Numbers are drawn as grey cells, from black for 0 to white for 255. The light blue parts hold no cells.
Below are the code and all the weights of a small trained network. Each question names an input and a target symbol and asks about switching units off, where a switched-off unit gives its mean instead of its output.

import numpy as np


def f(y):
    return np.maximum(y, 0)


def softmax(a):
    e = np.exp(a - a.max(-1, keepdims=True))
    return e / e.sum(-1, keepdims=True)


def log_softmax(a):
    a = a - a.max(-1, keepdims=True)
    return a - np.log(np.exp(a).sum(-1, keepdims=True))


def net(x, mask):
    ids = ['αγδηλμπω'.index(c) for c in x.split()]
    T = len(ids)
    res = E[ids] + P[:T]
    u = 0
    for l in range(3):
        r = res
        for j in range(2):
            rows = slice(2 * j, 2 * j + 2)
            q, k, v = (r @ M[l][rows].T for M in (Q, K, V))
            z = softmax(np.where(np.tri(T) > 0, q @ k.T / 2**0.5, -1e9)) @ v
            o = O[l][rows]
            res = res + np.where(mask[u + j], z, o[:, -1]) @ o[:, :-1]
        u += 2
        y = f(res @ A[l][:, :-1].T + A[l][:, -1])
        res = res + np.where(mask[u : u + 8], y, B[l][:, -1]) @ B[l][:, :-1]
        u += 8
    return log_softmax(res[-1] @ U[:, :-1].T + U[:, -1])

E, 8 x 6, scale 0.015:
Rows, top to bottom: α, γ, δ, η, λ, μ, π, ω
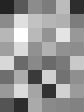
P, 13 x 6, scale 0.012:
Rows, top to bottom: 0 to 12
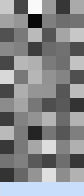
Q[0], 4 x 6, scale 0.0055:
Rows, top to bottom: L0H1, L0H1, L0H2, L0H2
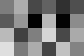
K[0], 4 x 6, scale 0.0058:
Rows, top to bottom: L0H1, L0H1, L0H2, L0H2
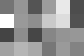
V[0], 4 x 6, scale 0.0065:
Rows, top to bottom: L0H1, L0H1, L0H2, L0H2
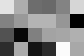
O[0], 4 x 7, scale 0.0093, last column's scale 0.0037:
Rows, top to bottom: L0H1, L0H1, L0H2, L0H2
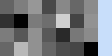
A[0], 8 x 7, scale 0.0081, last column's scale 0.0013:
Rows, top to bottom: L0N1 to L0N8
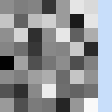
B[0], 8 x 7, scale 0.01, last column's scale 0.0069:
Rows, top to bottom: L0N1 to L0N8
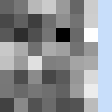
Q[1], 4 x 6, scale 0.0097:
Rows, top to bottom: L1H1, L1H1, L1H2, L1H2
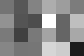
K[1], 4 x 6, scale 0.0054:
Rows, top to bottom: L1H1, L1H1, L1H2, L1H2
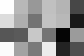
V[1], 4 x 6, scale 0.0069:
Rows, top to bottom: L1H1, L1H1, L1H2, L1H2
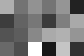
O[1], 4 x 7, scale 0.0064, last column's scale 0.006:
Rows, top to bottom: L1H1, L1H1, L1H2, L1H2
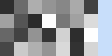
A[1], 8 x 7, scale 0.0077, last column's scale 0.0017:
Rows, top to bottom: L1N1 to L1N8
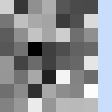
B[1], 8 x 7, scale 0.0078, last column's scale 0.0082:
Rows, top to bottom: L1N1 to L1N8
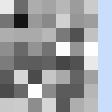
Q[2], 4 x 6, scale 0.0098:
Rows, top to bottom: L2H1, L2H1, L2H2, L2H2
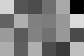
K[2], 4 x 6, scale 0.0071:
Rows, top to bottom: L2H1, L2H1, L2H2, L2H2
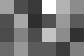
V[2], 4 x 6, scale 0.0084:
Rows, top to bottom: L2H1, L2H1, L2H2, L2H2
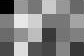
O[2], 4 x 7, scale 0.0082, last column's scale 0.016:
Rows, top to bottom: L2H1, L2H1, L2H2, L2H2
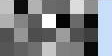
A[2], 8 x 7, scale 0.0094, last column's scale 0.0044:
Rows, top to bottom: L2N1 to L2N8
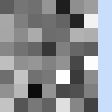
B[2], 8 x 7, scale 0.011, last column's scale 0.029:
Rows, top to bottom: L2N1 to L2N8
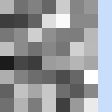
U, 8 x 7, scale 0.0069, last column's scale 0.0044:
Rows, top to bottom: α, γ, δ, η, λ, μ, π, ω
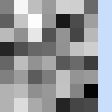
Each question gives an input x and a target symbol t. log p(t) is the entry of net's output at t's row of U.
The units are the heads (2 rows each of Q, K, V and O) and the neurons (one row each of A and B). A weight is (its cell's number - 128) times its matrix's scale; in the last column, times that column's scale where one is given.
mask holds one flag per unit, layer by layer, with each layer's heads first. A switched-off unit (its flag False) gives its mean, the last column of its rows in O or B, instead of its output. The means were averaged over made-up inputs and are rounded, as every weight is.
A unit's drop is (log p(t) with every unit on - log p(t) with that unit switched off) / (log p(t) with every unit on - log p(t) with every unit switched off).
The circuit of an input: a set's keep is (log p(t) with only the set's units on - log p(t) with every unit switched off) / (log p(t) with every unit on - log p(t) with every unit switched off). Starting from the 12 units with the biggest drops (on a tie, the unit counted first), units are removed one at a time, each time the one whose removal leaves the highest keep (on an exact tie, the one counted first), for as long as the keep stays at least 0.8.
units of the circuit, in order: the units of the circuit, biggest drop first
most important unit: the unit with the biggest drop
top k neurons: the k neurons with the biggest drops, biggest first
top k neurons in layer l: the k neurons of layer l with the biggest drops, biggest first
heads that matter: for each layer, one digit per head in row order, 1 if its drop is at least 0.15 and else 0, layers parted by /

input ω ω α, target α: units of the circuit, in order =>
[L0N3]
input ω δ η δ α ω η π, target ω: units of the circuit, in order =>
[L2N6, L2H1, L0H2, L1N1]
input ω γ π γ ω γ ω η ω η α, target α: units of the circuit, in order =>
[L0N3, L0N5]
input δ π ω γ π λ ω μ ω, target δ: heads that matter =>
00 / 00 / 10
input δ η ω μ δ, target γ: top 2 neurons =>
[L0N3, L2N4]
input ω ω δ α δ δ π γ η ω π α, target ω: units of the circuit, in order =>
[L2N6, L2H1, L0H2, L1N1]
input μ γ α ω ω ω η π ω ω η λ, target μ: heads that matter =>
01 / 01 / 10
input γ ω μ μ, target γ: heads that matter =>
11 / 01 / 10
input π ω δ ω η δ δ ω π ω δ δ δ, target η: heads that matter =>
01 / 00 / 01
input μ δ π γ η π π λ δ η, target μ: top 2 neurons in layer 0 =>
[L0N3, L0N4]
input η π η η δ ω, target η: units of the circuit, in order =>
[L2N6, L0N2]
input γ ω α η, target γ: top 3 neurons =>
[L0N2, L1N6, L0N3]
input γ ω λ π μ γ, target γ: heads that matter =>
11 / 11 / 10
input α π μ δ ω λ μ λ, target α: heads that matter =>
10 / 10 / 10
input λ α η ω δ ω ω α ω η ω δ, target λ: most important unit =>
L0H2
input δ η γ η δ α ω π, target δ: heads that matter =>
11 / 01 / 11
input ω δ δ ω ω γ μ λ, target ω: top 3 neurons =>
[L2N6, L2N8, L1N1]
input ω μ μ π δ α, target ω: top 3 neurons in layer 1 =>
[L1N1, L1N4, L1N5]
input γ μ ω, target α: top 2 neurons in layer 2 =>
[L2N6, L2N8]
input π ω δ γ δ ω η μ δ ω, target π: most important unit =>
L2N1
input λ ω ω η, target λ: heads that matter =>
11 / 00 / 10
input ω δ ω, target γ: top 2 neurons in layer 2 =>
[L2N4, L2N1]
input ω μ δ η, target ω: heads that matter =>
01 / 10 / 10
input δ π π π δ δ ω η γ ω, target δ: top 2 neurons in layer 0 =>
[L0N1, L0N2]
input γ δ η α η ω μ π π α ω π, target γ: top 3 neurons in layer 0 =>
[L0N2, L0N3, L0N1]
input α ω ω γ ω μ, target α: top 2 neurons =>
[L2N8, L2N4]
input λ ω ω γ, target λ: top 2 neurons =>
[L2N2, L2N7]
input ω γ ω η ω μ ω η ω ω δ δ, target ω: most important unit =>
L2N6
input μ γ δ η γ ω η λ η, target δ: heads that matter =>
01 / 00 / 10
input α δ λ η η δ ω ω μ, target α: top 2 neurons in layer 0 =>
[L0N3, L0N5]
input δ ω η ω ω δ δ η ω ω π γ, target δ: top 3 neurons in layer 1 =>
[L1N6, L1N8, L1N3]
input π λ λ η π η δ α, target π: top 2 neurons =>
[L2N1, L2N2]
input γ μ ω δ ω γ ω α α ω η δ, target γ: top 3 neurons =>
[L0N2, L1N6, L0N3]
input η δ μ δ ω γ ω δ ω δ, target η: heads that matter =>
00 / 00 / 00
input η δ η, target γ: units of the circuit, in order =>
[L2H1]
